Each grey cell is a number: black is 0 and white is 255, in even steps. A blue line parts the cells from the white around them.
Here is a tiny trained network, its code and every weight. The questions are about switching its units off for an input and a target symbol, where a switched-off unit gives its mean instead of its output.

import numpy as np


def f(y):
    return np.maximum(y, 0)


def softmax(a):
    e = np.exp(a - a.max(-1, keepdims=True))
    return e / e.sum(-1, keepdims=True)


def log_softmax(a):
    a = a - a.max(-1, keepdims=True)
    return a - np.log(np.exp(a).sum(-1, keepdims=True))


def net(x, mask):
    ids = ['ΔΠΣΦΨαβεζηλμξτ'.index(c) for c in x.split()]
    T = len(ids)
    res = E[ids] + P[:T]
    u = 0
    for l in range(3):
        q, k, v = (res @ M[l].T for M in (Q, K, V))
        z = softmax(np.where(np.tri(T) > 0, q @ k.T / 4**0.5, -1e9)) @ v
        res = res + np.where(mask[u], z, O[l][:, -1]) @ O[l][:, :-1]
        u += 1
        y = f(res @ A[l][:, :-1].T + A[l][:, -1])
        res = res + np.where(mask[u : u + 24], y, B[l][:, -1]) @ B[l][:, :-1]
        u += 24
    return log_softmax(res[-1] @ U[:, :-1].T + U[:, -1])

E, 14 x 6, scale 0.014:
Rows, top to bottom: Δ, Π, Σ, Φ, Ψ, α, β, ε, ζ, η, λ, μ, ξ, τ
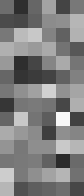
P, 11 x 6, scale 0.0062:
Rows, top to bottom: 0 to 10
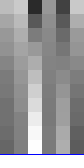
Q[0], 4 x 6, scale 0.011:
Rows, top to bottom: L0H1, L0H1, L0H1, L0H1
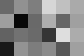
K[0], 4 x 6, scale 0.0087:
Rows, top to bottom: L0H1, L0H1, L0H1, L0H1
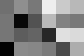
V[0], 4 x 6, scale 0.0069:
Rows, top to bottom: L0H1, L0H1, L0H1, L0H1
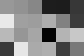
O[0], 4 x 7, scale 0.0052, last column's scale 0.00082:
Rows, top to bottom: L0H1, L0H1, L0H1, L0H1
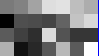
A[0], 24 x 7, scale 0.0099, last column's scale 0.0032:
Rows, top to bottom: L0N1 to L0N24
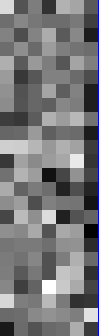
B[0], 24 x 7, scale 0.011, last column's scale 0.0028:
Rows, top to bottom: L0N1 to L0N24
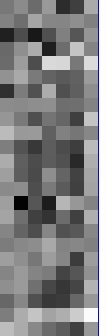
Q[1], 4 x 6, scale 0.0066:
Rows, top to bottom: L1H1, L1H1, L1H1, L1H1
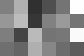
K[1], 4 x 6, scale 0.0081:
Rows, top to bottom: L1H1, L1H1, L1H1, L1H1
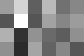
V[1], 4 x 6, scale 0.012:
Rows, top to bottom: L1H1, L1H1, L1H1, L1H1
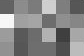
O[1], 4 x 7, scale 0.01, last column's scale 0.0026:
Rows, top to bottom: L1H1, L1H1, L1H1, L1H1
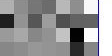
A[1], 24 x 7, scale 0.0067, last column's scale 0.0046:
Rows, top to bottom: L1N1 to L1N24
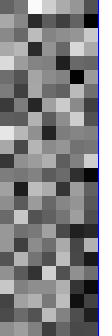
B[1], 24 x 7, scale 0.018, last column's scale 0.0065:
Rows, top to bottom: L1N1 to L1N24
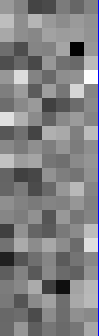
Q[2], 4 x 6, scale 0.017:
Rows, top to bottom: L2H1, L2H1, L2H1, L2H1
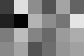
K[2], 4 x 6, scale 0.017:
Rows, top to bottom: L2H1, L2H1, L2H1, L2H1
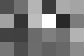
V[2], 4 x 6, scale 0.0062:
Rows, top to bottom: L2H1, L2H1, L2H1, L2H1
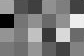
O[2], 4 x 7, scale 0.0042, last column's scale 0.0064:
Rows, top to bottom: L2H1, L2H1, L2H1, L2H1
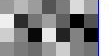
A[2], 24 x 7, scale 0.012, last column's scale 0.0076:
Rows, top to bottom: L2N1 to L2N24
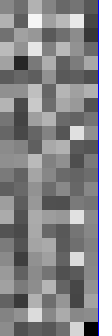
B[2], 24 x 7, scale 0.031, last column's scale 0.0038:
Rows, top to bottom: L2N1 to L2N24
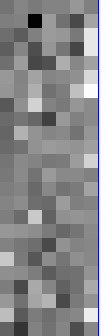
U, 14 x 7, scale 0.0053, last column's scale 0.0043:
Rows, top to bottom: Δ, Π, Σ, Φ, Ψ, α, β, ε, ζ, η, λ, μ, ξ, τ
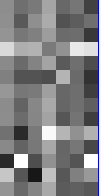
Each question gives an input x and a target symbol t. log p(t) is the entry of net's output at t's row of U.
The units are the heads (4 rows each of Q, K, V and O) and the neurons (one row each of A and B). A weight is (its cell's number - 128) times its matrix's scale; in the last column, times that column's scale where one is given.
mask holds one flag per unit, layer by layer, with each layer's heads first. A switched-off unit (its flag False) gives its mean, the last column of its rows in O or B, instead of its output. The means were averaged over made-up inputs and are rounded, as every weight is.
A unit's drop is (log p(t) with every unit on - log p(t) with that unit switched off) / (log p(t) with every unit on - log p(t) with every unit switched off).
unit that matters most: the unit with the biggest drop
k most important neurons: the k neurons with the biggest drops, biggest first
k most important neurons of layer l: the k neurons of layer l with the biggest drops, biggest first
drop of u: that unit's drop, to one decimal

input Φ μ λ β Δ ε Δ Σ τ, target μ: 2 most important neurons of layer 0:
L0N1, L0N22
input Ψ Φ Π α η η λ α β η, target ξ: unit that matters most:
L0H1
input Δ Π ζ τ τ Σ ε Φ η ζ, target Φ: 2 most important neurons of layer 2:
L2N7, L2N16
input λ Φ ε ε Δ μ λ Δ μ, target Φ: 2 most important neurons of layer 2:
L2N7, L2N23
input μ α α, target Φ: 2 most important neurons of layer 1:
L1N17, L1N5
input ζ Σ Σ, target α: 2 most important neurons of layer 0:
L0N15, L0N4
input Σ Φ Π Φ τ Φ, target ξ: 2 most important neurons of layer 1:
L1N17, L1N5
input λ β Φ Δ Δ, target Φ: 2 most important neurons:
L2N7, L2N23
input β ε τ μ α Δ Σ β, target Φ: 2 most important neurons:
L0N21, L0N11
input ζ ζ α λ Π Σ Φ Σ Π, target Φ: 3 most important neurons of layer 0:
L0N9, L0N23, L0N1
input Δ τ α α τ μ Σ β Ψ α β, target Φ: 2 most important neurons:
L0N21, L0N12
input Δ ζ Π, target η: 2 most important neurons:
L1N21, L1N4
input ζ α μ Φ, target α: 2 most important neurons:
L1N6, L2N5
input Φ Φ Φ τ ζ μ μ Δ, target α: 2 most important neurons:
L1N22, L2N5
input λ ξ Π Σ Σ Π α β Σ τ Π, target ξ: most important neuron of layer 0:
L0N23
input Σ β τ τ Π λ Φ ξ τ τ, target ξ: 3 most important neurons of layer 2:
L2N2, L2N4, L2N23
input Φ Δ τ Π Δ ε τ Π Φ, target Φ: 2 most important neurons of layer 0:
L0N11, L0N16
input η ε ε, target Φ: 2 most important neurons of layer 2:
L2N7, L2N23
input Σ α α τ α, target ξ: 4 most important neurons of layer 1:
L1N17, L1N5, L1N24, L1N10
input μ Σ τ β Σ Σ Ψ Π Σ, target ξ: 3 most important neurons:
L2N2, L2N4, L2N23
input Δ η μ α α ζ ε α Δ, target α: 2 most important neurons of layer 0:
L0N5, L0N4
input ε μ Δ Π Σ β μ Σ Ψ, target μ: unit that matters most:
L0N1
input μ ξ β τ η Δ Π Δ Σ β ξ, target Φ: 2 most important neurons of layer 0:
L0N11, L0N22
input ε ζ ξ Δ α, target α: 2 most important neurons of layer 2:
L2N5, L2N9
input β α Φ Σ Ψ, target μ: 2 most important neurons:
L0N21, L2N23
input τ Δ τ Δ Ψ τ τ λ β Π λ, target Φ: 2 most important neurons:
L0N11, L0N12
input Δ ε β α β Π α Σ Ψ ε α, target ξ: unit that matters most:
L0H1
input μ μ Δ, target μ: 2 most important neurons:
L2N23, L2N7
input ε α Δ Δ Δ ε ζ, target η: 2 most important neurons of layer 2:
L2N11, L2N22
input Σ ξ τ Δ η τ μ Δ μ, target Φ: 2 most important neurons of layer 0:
L0N16, L0N13
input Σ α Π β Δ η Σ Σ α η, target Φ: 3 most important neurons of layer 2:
L2N7, L2N23, L2N12
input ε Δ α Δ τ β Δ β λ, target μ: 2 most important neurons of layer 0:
L0N1, L0N11
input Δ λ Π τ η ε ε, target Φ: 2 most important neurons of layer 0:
L0N16, L0N13
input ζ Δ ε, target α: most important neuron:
L1N9
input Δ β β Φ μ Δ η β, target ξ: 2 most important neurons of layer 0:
L0N23, L0N16
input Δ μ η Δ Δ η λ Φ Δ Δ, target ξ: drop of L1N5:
0.2
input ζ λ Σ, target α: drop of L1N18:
0.1
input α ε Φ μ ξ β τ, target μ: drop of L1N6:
0.2
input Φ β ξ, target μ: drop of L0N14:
0.0
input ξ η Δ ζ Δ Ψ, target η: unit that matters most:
L1N21
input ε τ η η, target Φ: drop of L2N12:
0.1
